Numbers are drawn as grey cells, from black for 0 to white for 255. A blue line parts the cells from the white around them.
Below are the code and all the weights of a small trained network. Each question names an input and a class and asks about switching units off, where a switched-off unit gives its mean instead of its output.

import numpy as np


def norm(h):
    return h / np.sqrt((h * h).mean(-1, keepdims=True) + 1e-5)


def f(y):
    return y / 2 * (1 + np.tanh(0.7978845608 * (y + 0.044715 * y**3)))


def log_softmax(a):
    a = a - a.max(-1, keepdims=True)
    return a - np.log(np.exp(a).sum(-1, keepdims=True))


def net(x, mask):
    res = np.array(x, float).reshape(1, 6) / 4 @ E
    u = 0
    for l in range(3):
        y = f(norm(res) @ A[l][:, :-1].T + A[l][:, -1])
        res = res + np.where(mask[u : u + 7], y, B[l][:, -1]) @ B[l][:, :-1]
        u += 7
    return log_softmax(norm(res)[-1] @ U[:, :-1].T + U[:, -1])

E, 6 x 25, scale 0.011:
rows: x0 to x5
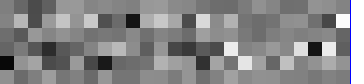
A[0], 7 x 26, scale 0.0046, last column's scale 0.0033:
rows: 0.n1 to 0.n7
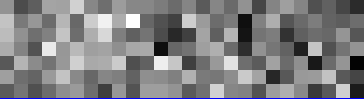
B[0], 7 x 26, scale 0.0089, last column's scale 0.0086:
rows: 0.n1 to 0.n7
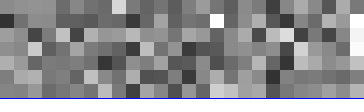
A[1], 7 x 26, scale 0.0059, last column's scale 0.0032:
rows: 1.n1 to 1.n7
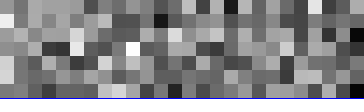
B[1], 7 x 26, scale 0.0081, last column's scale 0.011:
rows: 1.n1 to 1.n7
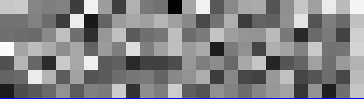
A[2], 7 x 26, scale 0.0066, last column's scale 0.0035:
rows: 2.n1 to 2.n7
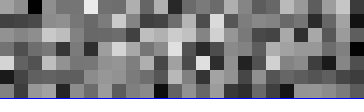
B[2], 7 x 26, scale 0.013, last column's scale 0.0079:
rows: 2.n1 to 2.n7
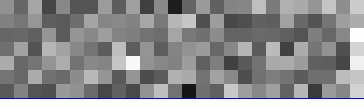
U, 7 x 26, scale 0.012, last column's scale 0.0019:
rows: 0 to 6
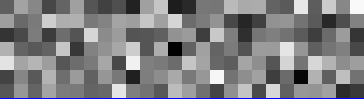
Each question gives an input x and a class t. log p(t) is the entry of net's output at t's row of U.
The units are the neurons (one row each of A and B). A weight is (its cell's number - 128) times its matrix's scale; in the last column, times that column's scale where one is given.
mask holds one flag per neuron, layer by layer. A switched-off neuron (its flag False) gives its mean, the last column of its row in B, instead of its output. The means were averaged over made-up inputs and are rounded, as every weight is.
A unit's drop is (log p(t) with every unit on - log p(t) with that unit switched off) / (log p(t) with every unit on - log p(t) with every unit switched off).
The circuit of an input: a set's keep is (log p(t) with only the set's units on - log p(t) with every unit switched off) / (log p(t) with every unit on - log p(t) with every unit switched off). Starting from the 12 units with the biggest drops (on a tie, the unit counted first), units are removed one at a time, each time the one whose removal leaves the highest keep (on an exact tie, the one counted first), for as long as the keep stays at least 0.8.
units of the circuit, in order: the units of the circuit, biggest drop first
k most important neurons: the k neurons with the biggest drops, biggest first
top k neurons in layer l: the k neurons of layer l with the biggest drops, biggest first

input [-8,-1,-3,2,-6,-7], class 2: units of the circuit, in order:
(0.n2 1.n1)
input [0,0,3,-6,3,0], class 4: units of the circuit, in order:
(1.n1)
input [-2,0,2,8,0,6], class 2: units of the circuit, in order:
(1.n7 2.n6)
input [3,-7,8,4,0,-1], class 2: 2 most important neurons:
(2.n6 1.n7)
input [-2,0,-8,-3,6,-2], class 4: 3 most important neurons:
(1.n1 0.n2 1.n7)
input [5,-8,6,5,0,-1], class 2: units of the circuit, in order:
(2.n6 1.n7)
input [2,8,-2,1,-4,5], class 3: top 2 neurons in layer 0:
(0.n3 0.n5)
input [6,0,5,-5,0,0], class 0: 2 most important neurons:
(0.n3 0.n4)
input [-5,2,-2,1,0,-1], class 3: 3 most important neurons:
(0.n2 1.n3 1.n7)
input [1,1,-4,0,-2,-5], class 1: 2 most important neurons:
(1.n1 0.n3)
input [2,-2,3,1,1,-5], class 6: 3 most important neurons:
(0.n2 2.n4 1.n4)
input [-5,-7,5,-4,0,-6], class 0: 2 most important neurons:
(2.n7 0.n3)
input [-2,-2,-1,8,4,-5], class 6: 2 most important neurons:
(0.n2 2.n4)
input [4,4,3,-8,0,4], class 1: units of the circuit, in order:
(0.n2)
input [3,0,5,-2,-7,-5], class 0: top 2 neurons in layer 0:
(0.n2 0.n4)
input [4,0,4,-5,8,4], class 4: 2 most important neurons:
(1.n1 0.n2)
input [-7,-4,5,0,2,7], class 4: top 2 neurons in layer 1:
(1.n1 1.n2)
